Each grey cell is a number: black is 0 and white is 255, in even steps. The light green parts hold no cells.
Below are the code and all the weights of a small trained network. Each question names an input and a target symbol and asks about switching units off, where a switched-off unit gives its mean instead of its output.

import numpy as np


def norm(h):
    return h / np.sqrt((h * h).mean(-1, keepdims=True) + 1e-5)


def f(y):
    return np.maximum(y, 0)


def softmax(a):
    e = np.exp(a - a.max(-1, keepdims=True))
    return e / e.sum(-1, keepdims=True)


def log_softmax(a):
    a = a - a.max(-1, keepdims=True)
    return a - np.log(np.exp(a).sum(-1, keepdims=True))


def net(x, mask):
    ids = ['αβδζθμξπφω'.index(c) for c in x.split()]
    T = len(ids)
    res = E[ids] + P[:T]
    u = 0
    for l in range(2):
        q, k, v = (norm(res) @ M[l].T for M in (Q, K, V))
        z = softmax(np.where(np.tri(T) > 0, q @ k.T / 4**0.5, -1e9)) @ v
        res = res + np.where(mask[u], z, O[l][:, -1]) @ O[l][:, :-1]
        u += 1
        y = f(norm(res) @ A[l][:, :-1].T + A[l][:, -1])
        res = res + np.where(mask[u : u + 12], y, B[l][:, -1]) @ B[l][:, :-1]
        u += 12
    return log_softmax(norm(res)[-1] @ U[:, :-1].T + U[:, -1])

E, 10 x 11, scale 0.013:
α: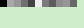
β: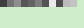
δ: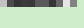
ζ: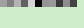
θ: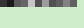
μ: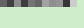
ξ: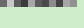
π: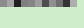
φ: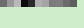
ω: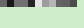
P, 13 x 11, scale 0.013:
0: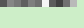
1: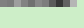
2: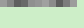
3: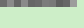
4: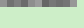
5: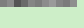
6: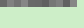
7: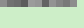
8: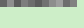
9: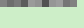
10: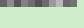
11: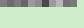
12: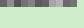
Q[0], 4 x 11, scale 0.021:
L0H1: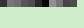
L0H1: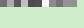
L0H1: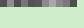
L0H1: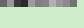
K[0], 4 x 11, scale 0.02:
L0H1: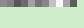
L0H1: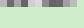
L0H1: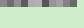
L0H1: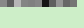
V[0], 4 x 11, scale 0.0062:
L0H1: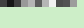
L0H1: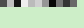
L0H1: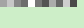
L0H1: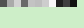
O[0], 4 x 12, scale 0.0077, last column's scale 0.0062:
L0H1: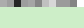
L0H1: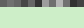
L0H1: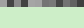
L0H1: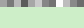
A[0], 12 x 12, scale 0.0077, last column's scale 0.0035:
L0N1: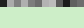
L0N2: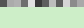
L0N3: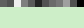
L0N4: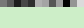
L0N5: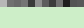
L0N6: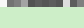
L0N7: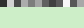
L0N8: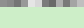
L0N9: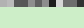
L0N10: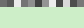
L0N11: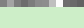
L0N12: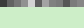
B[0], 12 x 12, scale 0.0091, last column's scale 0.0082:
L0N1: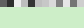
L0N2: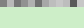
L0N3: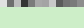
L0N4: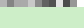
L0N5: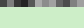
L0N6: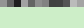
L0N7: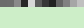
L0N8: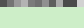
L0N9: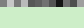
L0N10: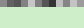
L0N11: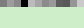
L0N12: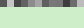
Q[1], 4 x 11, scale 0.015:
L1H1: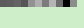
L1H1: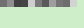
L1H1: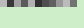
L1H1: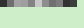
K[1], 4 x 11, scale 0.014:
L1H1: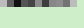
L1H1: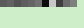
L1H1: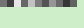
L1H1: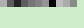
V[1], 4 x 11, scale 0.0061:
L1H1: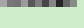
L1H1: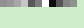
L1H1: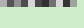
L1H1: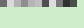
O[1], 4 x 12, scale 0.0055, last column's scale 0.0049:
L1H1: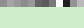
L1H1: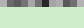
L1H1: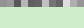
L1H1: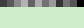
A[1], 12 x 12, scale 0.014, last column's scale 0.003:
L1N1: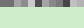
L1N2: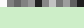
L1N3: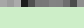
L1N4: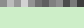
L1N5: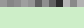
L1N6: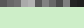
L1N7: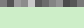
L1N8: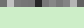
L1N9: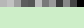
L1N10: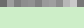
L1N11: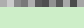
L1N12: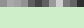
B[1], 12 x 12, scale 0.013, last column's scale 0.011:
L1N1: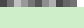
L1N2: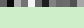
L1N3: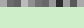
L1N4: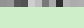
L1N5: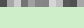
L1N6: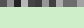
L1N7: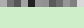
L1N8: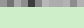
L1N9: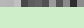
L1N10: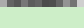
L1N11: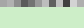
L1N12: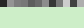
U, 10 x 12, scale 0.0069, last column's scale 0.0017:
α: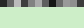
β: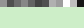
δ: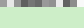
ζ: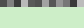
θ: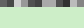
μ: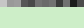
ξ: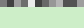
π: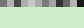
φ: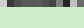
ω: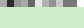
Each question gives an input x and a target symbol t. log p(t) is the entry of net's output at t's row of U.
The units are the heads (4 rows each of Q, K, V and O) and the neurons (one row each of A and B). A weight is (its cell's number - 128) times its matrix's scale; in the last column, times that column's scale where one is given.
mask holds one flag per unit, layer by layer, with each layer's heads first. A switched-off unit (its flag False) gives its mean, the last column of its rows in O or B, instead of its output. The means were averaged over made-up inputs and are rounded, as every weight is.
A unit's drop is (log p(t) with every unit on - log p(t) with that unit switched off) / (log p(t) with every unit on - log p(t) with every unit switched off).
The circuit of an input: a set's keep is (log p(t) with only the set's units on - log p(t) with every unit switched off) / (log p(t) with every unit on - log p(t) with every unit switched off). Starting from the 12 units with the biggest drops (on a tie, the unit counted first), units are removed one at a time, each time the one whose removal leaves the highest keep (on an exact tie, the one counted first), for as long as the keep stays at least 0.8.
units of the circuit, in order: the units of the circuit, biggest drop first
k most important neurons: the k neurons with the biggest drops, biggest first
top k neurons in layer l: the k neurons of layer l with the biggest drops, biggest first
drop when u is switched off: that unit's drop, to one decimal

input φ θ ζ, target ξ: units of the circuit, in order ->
L1N2
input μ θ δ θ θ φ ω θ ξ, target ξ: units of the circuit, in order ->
L1N2; L0H1
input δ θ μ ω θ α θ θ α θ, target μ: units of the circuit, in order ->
L0H1; L0N3; L1N3
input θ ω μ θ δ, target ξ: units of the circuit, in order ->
L0H1; L1N2
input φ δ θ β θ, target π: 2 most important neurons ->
L1N4; L0N8
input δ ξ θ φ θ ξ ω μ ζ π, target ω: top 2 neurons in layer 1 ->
L1N7; L1N10
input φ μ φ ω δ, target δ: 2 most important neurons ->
L0N9; L1N5
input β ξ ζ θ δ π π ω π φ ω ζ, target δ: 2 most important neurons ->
L1N11; L0N11
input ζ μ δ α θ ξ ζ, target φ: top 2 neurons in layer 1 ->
L1N7; L1N11
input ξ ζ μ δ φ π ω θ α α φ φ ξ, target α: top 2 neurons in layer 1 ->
L1N12; L1N4
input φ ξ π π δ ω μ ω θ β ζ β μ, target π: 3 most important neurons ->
L1N4; L0N8; L0N1
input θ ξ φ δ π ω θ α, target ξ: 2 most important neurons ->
L0N11; L0N7
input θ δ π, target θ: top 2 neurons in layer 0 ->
L0N1; L0N5
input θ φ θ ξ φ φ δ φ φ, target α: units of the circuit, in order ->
L0H1
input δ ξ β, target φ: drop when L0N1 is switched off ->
0.4
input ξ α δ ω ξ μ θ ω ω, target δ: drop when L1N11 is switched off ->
-0.1
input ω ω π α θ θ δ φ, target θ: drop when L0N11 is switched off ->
0.2
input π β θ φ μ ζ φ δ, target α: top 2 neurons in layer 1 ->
L1N5; L1N1
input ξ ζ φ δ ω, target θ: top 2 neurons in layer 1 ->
L1N7; L1N10
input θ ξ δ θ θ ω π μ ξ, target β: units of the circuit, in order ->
L1N8
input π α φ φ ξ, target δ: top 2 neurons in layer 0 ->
L0N4; L0N2
